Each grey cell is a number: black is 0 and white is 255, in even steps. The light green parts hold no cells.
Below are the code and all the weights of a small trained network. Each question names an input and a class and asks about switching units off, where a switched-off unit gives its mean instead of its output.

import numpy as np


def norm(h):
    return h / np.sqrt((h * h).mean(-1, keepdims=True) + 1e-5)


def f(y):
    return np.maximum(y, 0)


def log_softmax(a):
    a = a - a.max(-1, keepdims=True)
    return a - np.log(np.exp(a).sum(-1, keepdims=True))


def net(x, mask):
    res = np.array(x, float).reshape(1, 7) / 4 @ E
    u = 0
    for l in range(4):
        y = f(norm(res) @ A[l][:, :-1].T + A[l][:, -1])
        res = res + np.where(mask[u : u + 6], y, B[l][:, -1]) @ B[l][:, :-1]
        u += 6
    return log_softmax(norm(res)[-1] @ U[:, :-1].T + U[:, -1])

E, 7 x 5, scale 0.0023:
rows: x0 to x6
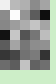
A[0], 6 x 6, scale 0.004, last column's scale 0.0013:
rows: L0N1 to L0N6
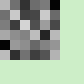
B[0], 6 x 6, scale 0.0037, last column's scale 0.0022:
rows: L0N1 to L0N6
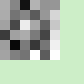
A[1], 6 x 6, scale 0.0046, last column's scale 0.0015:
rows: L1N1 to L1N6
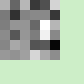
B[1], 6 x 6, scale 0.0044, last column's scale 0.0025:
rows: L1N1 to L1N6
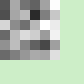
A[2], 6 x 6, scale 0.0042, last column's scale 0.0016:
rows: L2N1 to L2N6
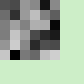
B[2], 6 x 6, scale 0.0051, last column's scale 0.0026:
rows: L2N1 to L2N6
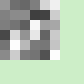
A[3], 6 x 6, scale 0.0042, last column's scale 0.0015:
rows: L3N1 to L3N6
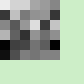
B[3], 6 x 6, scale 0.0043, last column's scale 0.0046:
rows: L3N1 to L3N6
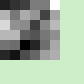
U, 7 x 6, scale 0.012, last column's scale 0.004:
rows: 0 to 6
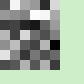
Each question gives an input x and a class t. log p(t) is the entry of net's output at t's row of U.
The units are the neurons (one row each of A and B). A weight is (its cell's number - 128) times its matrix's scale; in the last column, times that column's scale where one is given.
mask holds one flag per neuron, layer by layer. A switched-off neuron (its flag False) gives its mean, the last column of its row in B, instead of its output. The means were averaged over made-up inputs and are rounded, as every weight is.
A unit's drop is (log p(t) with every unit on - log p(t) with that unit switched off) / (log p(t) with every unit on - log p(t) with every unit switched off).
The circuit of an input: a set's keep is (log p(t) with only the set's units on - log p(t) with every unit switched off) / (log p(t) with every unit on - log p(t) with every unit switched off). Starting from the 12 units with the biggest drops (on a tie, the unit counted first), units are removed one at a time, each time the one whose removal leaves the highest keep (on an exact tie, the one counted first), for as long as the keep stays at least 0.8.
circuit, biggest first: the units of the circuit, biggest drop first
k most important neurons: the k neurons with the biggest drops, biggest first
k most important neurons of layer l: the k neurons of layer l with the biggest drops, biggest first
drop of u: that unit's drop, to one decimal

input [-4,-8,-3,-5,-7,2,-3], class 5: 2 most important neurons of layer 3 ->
(L3N1; L3N4)
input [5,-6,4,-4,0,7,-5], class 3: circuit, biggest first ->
(L2N2; L1N3)
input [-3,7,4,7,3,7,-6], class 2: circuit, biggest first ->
(L0N5; L1N4)
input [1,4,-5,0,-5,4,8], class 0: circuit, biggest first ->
(L2N4)
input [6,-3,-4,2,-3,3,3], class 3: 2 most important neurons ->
(L0N6; L0N3)
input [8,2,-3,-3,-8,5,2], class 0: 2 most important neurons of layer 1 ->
(L1N1; L1N3)
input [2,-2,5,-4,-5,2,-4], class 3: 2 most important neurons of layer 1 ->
(L1N3; L1N6)
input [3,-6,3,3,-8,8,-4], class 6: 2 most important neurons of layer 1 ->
(L1N4; L1N2)
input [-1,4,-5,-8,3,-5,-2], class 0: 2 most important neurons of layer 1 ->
(L1N3; L1N1)
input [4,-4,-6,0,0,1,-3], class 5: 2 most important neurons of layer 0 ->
(L0N6; L0N1)
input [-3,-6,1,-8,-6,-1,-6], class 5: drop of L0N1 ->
0.2
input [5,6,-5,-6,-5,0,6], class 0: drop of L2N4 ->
0.1
